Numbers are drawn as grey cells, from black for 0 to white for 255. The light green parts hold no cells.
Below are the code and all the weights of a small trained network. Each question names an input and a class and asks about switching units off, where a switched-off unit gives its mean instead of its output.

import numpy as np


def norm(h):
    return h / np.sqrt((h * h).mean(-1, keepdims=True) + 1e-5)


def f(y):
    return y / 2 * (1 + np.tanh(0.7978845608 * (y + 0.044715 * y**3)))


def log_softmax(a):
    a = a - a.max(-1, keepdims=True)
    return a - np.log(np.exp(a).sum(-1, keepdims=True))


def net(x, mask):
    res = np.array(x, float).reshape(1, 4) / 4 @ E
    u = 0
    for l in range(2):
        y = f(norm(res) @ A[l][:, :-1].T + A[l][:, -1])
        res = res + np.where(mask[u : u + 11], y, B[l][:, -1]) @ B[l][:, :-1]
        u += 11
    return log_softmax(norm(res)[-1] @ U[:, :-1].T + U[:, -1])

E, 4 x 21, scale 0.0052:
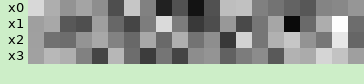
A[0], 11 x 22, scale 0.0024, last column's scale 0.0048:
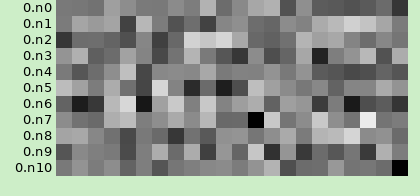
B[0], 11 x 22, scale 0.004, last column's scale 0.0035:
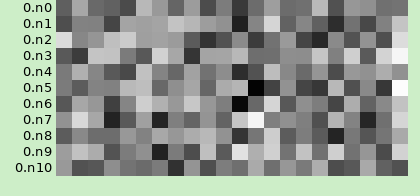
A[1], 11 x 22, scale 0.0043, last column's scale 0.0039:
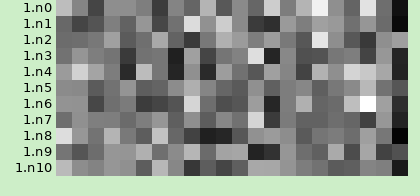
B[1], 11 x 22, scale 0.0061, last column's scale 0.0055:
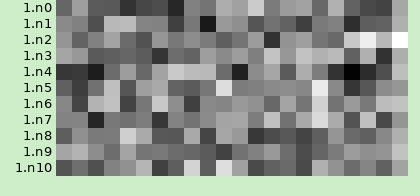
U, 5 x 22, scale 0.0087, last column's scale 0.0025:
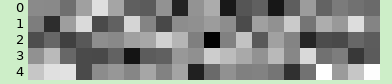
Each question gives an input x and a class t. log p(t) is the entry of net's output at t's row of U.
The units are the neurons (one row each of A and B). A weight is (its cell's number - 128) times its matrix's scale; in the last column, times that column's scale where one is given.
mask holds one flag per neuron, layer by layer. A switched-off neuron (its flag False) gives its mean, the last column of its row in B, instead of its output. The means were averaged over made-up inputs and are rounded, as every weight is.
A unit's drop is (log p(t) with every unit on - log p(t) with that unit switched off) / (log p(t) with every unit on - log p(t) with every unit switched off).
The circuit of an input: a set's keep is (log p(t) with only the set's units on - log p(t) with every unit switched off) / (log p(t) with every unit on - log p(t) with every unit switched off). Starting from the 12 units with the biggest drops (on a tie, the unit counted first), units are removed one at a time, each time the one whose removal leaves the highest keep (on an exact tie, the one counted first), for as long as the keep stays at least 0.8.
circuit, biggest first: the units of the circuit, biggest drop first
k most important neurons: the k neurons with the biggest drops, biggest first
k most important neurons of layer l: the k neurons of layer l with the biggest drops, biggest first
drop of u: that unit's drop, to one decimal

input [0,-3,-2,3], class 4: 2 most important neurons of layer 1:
(1.n6; 1.n5)
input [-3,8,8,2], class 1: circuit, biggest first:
(1.n6)
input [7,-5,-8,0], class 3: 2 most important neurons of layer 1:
(1.n3; 1.n7)
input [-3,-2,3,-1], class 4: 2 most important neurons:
(0.n2; 0.n7)
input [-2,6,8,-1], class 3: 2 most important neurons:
(1.n0; 0.n7)
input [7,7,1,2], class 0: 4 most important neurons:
(1.n8; 1.n10; 1.n2; 0.n5)
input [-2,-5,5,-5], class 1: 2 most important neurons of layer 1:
(1.n2; 1.n4)
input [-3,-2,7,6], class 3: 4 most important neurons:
(1.n0; 0.n7; 0.n6; 0.n4)
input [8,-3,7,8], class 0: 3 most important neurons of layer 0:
(0.n6; 0.n4; 0.n5)
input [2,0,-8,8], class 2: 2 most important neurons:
(1.n4; 0.n7)
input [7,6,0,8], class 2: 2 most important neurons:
(1.n4; 0.n2)
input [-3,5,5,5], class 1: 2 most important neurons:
(1.n6; 0.n9)
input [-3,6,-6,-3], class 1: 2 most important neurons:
(1.n6; 0.n7)
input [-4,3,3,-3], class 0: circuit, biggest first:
(1.n1)
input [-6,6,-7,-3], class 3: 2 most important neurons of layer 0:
(0.n5; 0.n9)
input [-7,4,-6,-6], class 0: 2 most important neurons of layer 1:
(1.n1; 1.n4)
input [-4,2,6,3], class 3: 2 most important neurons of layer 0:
(0.n5; 0.n7)
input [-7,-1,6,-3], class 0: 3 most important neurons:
(1.n1; 0.n9; 0.n2)
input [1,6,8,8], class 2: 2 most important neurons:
(1.n4; 0.n9)
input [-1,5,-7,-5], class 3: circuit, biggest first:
(1.n3)
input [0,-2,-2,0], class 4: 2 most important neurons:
(0.n9; 0.n3)
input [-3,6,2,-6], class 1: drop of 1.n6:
0.2
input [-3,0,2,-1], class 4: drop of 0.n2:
0.7
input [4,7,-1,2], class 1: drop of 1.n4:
0.0
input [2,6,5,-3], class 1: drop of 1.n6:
0.1
